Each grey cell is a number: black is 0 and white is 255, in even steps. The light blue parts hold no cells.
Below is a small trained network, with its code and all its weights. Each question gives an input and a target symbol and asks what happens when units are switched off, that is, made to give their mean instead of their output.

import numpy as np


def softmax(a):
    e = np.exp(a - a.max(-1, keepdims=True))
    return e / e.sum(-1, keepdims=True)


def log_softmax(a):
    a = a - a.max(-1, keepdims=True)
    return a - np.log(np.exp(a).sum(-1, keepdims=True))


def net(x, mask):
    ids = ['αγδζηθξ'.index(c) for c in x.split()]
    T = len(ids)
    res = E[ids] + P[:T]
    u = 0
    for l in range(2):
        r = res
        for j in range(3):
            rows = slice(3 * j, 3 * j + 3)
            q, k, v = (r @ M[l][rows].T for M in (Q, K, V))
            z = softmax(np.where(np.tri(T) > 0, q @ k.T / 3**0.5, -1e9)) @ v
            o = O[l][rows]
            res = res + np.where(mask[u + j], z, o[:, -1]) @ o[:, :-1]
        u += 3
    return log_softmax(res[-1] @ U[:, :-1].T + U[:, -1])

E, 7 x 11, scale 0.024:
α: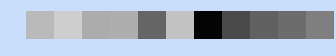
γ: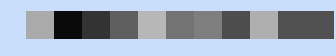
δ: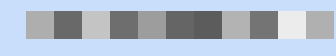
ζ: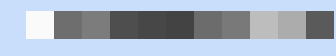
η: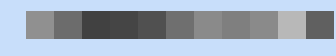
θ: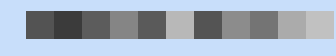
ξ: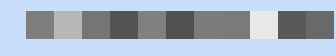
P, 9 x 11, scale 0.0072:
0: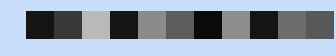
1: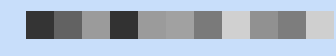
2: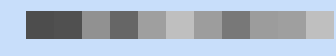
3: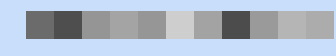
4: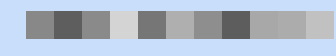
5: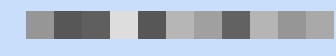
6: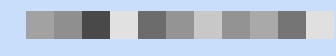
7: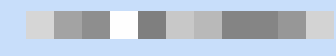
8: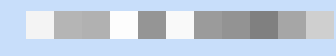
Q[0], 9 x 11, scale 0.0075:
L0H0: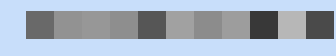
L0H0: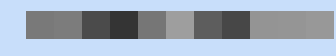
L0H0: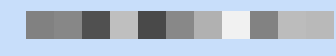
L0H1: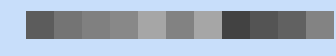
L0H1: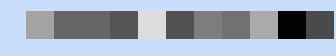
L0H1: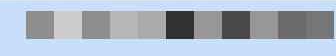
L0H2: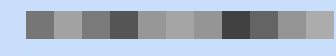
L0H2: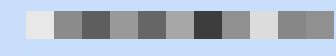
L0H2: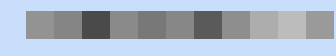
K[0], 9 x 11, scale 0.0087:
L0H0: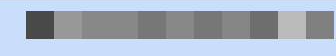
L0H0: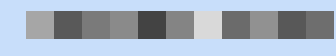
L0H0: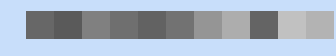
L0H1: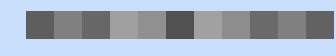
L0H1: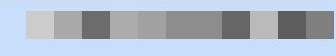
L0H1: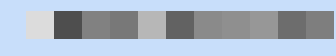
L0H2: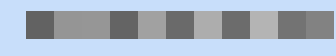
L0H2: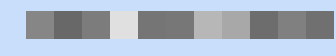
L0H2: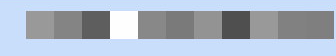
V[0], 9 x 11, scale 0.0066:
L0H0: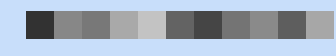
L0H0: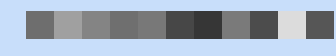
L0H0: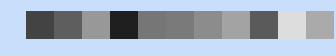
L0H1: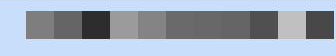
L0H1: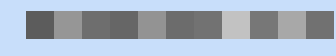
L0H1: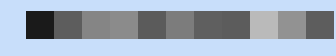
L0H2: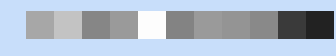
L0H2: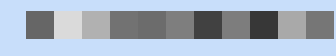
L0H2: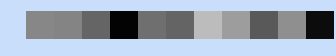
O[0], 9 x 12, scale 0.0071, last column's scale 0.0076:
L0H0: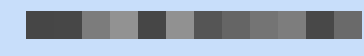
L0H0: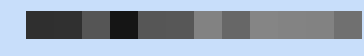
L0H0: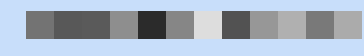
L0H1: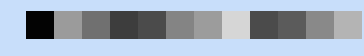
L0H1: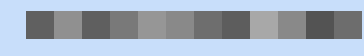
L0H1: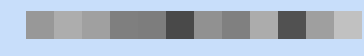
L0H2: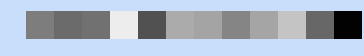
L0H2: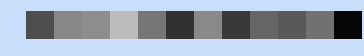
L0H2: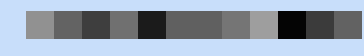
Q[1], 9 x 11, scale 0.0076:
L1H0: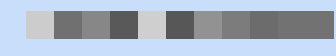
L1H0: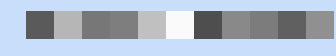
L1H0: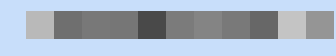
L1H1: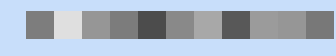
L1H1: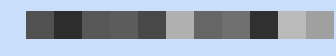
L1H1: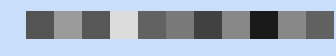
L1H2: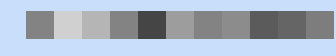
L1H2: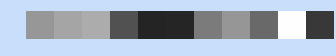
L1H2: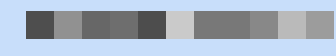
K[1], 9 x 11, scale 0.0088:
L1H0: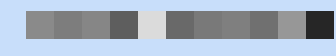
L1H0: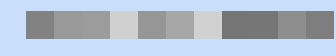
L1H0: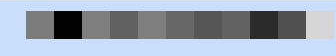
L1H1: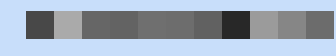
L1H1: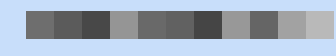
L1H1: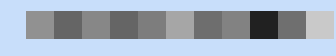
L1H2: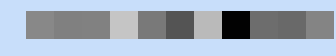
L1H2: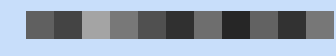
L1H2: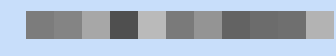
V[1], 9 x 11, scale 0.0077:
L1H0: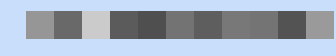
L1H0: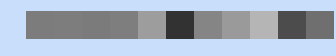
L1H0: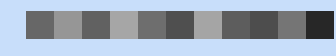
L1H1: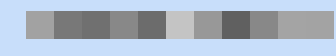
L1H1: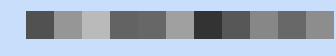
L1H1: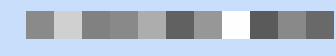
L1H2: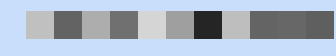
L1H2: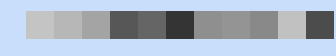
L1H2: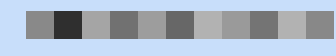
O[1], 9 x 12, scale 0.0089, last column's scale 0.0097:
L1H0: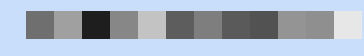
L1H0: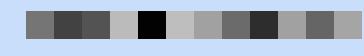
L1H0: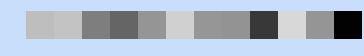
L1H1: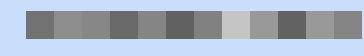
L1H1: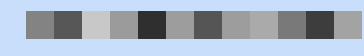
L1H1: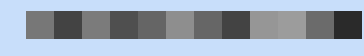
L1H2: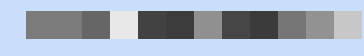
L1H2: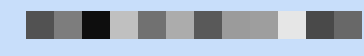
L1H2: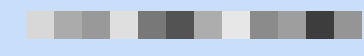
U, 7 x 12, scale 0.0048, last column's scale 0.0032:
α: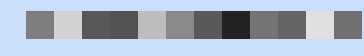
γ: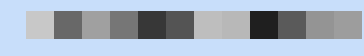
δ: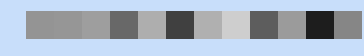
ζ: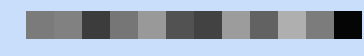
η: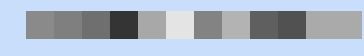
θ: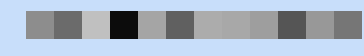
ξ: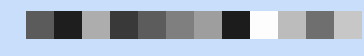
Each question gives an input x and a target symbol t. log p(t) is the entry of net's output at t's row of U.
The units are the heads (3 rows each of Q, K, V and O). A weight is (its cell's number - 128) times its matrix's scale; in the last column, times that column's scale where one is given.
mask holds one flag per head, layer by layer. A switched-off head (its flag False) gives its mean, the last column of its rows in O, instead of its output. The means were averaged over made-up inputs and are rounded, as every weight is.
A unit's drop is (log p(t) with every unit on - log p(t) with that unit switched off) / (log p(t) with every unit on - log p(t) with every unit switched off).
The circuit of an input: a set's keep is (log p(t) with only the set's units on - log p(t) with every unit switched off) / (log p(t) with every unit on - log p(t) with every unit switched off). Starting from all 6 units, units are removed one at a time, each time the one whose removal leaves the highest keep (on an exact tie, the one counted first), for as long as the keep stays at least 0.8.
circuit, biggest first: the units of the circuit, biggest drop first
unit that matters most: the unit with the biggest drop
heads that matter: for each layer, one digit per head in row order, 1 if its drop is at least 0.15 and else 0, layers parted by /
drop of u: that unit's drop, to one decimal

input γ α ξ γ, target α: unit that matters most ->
L1H2
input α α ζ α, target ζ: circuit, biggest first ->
L0H0, L1H2
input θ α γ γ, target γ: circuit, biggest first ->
L1H2, L0H2, L0H0
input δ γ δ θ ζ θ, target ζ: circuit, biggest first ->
L1H2, L0H2, L0H0
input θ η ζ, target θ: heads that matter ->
100 / 001
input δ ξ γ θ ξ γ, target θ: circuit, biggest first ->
L0H2, L1H2
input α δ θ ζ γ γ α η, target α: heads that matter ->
110 / 101
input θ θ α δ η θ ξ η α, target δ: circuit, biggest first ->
L0H0, L0H2, L1H2
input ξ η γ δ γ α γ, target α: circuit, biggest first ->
L0H0, L0H2, L1H2
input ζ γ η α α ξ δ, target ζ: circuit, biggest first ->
L1H2, L0H2
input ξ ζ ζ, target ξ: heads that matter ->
000 / 001
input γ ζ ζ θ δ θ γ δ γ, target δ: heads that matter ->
101 / 001
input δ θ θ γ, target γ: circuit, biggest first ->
L0H2, L1H2, L0H0
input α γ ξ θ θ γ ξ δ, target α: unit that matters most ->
L0H0
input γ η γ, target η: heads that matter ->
001 / 001
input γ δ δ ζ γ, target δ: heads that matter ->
100 / 001
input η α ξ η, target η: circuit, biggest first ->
L1H2, L1H0, L0H2, L0H0
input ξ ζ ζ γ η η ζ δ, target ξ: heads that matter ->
100 / 001
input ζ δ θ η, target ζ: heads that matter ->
000 / 101
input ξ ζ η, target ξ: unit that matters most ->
L1H2
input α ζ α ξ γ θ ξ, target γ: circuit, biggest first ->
L0H0, L1H0
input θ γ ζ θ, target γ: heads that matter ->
101 / 011
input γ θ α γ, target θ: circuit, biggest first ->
L1H2, L0H0
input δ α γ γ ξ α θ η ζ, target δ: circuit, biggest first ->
L1H2, L0H0
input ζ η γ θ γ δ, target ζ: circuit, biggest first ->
L1H2, L0H0
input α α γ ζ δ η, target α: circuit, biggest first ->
L0H0, L1H0, L1H2
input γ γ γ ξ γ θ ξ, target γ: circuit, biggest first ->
L1H0
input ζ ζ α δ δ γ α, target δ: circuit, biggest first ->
L1H2, L0H2, L0H0
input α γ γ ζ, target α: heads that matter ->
100 / 101
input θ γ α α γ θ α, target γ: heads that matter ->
101 / 001
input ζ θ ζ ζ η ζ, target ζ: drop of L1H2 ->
0.8
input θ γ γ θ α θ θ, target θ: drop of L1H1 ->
0.3
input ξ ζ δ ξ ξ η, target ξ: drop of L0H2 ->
-0.2
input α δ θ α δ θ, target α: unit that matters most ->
L0H2
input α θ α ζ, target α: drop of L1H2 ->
0.1
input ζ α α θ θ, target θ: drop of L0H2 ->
0.6
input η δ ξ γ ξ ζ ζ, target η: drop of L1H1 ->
0.0
